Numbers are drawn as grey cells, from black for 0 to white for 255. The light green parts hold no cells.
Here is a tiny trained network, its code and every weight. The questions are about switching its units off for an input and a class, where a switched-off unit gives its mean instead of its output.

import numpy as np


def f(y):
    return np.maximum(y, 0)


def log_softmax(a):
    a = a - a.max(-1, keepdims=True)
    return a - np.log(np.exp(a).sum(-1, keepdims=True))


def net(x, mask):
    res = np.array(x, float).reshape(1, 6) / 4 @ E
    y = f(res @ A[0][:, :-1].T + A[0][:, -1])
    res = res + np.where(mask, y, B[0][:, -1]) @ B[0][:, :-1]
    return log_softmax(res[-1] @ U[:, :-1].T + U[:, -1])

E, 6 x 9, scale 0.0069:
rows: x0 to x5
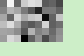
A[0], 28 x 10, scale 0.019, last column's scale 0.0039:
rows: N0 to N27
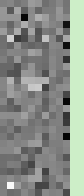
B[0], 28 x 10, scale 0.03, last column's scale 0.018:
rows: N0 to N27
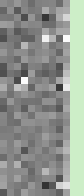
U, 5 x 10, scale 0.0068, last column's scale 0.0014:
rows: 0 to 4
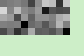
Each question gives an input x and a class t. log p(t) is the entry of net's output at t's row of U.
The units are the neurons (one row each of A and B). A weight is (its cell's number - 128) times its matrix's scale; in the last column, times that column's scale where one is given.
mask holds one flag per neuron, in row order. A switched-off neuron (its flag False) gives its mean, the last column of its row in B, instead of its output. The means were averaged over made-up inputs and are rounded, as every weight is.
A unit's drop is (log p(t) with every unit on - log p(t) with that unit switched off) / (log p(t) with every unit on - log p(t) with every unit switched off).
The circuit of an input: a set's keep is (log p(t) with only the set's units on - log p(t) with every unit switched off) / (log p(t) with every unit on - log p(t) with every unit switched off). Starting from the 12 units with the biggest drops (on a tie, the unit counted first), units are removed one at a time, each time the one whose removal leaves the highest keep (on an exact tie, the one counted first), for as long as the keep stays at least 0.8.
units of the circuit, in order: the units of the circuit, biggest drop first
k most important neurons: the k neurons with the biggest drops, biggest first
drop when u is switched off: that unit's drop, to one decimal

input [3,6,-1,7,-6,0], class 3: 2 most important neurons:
N26; N12
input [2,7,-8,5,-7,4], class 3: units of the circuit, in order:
N26
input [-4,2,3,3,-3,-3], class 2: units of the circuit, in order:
N5; N12; N2
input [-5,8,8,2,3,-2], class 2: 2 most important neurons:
N2; N10
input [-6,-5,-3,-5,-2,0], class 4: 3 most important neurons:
N12; N5; N10
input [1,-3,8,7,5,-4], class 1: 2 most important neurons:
N5; N24
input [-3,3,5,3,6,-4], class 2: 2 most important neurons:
N5; N2
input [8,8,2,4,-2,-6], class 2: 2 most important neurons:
N11; N2
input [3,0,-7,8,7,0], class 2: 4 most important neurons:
N26; N11; N12; N2
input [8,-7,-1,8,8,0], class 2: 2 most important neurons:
N11; N5
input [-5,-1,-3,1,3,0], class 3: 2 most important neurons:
N12; N11
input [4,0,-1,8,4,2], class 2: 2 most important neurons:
N11; N10
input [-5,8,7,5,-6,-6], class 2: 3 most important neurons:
N5; N12; N10
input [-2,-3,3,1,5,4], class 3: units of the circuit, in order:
N2
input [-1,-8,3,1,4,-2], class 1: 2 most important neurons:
N5; N4
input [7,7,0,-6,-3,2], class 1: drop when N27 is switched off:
0.0
